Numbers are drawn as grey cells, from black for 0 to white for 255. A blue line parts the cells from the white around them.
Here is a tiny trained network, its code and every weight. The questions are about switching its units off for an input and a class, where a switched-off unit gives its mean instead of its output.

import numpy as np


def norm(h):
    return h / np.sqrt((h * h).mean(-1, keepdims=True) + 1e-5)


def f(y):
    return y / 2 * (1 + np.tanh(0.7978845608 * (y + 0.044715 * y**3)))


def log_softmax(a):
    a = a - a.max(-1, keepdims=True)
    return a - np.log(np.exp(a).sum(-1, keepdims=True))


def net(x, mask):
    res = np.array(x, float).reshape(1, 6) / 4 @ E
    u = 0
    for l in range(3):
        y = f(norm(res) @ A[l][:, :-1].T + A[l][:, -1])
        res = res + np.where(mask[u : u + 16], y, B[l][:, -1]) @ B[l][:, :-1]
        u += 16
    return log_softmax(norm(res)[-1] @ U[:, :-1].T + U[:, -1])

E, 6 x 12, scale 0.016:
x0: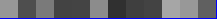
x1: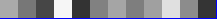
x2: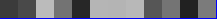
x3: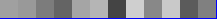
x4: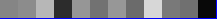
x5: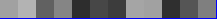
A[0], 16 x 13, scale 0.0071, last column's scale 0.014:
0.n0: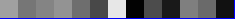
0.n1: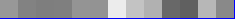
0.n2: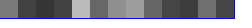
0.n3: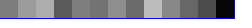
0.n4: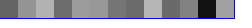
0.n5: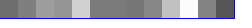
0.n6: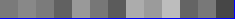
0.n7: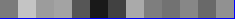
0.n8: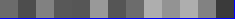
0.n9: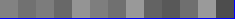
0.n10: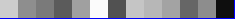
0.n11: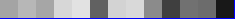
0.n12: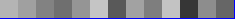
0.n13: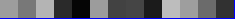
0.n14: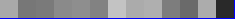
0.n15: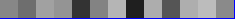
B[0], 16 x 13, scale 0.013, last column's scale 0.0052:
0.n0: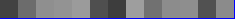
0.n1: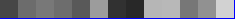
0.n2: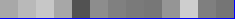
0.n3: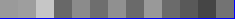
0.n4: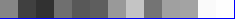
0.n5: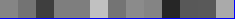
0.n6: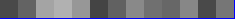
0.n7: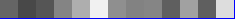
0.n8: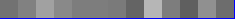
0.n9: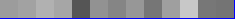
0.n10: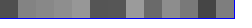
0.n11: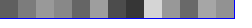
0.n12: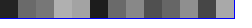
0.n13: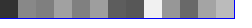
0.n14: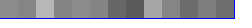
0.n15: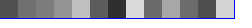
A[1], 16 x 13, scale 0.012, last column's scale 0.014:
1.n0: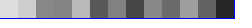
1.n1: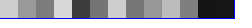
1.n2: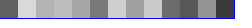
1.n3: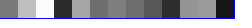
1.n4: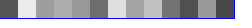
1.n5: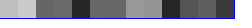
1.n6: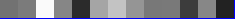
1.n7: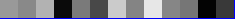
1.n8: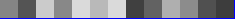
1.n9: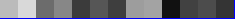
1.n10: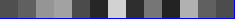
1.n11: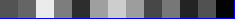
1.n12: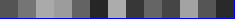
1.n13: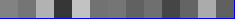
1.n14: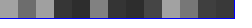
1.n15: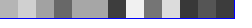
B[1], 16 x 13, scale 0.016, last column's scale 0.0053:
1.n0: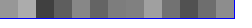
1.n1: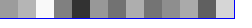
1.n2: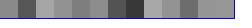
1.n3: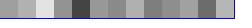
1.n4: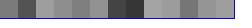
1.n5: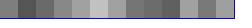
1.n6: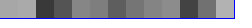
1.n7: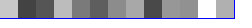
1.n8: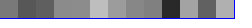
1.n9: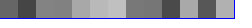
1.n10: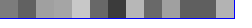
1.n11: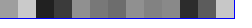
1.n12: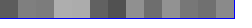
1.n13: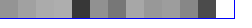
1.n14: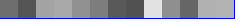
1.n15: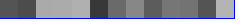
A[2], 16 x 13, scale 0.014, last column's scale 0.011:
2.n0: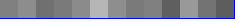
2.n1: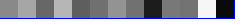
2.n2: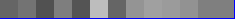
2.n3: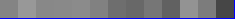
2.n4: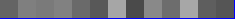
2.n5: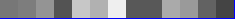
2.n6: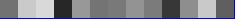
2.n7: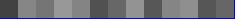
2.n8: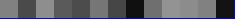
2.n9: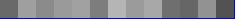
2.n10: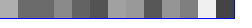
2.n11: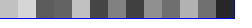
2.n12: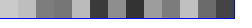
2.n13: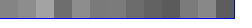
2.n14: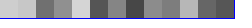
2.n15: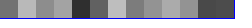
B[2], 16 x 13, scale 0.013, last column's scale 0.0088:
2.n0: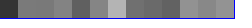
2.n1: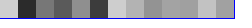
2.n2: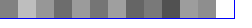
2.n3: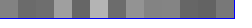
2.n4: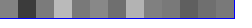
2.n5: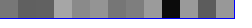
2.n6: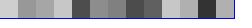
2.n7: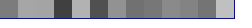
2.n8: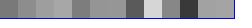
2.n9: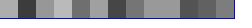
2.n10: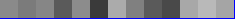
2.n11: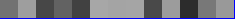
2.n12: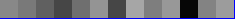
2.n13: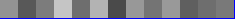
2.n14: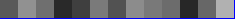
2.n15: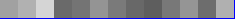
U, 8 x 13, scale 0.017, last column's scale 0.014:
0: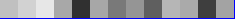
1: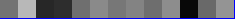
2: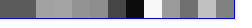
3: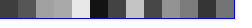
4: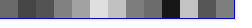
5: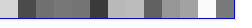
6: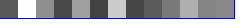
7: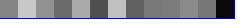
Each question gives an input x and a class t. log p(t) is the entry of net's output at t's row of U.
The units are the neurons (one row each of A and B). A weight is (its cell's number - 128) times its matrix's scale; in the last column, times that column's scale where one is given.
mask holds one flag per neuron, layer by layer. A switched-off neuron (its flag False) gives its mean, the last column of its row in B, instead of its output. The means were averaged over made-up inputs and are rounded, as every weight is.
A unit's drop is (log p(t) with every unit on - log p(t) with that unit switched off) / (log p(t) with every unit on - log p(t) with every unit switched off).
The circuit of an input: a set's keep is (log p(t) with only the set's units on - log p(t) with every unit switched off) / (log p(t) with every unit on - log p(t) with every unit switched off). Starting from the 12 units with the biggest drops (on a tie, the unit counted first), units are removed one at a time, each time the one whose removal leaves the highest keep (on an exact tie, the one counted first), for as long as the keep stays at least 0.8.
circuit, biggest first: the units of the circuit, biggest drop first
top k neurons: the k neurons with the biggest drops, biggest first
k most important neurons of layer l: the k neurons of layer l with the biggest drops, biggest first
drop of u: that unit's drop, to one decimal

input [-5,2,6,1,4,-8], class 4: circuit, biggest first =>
1.n8
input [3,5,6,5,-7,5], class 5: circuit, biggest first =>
2.n1; 1.n13
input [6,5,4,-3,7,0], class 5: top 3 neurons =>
1.n7; 0.n1; 2.n10
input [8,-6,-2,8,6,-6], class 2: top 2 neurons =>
0.n15; 1.n14
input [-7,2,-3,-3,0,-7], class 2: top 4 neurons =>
0.n7; 0.n11; 1.n2; 1.n4
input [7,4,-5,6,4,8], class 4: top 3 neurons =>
1.n9; 0.n1; 1.n5
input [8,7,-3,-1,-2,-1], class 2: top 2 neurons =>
1.n14; 2.n8
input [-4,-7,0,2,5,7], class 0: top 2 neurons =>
2.n6; 1.n3
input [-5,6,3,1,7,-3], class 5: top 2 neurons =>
1.n7; 2.n10
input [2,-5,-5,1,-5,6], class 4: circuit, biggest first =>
0.n4; 1.n9
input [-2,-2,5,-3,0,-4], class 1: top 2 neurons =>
1.n11; 0.n7
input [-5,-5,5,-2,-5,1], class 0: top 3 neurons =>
0.n4; 2.n6; 0.n13
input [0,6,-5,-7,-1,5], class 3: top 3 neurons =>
1.n10; 1.n13; 0.n0
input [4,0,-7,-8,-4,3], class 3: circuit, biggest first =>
1.n10
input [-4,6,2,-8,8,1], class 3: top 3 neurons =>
1.n10; 0.n0; 1.n12
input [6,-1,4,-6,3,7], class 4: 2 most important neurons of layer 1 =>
1.n9; 1.n5
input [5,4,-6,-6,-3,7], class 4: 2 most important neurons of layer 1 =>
1.n9; 1.n11
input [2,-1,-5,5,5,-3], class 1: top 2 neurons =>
0.n15; 0.n4
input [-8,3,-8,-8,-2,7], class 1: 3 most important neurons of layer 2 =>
2.n14; 2.n12; 2.n11
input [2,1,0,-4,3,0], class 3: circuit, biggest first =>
0.n0
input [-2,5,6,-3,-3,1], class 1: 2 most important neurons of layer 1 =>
1.n11; 1.n6
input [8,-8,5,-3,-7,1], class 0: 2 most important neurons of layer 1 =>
1.n3; 1.n13
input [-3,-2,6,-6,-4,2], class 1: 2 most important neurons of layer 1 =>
1.n11; 1.n6
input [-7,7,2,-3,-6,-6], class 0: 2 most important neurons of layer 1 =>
1.n1; 1.n14
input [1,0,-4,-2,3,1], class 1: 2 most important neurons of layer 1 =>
1.n7; 1.n13
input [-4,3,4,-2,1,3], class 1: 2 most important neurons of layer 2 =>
2.n8; 2.n6
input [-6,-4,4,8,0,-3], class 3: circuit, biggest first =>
1.n15
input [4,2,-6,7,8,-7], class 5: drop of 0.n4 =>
0.3
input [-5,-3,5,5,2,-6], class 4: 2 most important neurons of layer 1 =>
1.n8; 1.n14
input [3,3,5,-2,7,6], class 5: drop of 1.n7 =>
0.8
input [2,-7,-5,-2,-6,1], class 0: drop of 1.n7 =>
0.0
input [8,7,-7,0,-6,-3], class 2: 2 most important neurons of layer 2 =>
2.n8; 2.n6
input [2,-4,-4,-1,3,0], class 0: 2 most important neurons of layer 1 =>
1.n13; 1.n7
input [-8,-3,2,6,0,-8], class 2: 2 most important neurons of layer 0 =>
0.n7; 0.n11
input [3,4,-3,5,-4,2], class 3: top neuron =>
0.n4
